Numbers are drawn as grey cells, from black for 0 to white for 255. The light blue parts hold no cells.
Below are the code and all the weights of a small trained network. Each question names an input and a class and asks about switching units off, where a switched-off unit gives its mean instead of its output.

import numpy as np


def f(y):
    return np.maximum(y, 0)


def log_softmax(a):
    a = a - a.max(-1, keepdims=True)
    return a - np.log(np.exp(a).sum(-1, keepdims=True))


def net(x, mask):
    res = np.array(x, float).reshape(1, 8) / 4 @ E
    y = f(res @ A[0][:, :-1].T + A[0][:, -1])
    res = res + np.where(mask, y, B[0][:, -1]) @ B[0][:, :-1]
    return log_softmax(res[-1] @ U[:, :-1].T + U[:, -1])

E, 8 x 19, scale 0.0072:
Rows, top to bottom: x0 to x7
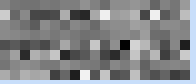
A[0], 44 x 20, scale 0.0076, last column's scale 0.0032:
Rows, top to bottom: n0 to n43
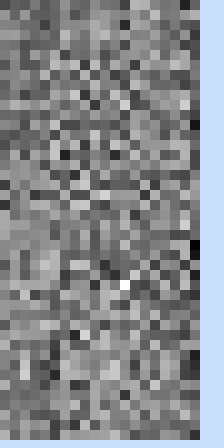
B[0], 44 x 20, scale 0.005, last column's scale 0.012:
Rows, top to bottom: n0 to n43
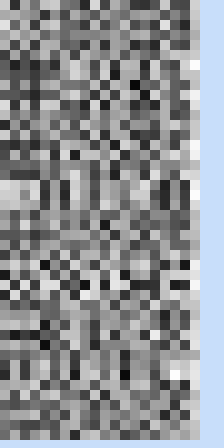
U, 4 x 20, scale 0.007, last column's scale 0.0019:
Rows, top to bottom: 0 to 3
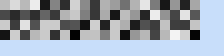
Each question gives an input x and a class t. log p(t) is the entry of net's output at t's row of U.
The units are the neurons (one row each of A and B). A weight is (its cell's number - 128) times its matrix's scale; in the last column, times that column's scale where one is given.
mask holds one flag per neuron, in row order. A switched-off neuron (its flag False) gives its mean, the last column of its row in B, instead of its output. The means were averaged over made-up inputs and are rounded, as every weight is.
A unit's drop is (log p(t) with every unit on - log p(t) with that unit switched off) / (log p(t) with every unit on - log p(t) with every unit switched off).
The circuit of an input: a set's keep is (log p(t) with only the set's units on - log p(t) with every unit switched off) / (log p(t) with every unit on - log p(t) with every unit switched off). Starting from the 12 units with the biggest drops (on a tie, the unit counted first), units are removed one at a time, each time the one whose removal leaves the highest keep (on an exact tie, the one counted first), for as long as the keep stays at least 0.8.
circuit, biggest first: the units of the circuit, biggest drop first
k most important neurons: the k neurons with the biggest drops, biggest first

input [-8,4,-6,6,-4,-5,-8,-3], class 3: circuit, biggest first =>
(n37)
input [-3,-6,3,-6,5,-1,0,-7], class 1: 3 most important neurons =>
(n6, n14, n9)
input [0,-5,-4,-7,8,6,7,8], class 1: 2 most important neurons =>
(n33, n7)
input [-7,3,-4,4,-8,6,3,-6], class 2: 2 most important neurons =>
(n28, n10)
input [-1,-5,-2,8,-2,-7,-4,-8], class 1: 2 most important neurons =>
(n6, n14)
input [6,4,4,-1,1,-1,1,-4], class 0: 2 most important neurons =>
(n19, n33)
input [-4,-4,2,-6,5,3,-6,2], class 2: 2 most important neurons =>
(n0, n19)
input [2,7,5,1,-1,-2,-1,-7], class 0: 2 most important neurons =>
(n19, n38)
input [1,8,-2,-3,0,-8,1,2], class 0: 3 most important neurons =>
(n19, n34, n41)
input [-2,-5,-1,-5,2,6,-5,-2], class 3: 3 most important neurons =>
(n15, n27, n19)
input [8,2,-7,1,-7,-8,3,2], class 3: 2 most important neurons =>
(n37, n29)
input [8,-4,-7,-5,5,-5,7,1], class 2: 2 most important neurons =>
(n0, n15)
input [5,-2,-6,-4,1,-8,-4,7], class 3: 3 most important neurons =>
(n37, n29, n36)
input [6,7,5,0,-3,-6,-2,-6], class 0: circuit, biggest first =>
(n19)
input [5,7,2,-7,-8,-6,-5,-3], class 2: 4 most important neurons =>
(n28, n10, n22, n26)
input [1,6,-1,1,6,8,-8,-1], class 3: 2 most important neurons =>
(n27, n15)
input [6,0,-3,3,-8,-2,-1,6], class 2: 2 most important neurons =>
(n28, n10)
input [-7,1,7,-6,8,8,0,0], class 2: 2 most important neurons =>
(n0, n13)
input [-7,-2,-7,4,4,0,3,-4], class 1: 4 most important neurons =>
(n28, n6, n10, n14)
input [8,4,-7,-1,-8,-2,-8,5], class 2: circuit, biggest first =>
(n28)
